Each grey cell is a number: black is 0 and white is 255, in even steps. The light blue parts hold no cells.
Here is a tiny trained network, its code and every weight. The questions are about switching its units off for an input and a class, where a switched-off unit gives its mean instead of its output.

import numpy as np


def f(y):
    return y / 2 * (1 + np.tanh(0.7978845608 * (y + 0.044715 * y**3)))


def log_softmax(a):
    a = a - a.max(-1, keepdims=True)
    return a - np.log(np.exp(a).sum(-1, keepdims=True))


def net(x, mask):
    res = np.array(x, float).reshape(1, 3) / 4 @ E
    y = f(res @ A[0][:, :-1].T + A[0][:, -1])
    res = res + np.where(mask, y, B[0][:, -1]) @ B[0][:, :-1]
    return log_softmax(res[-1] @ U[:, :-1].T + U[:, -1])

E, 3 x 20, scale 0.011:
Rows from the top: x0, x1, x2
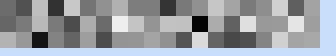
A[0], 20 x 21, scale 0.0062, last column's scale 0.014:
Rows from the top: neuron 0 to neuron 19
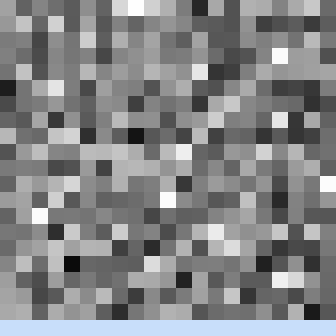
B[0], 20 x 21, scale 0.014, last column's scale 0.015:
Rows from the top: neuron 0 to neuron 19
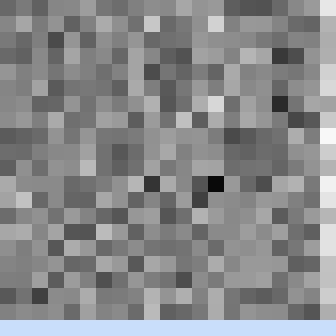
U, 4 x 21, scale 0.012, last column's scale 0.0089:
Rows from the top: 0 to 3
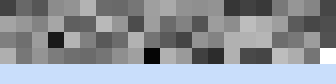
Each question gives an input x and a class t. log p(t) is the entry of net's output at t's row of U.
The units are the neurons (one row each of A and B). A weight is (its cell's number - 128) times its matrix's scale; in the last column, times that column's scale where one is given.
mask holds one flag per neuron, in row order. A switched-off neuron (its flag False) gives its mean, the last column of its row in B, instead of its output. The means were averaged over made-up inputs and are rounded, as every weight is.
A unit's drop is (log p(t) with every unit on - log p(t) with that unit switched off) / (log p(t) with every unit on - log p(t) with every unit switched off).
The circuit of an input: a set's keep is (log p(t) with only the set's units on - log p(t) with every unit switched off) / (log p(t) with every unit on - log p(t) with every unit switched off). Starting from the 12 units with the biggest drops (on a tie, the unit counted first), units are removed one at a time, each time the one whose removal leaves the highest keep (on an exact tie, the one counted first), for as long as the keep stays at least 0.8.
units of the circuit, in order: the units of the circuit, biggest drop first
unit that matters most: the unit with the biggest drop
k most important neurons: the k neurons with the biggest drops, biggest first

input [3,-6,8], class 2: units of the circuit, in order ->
neuron 17
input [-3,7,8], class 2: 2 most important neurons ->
neuron 17; neuron 4
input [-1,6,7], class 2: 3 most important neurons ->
neuron 17; neuron 3; neuron 4
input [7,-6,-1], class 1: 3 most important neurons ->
neuron 14; neuron 7; neuron 0
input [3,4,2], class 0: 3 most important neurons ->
neuron 0; neuron 10; neuron 12
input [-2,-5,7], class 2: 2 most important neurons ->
neuron 17; neuron 4
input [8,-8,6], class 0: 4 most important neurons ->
neuron 18; neuron 8; neuron 12; neuron 16
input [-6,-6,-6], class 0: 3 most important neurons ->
neuron 8; neuron 14; neuron 18
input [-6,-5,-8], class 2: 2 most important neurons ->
neuron 15; neuron 5
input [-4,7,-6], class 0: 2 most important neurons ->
neuron 0; neuron 9
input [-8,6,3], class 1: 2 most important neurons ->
neuron 12; neuron 16
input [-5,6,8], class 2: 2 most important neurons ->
neuron 17; neuron 4
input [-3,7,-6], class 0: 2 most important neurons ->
neuron 0; neuron 9
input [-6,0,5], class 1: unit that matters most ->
neuron 12
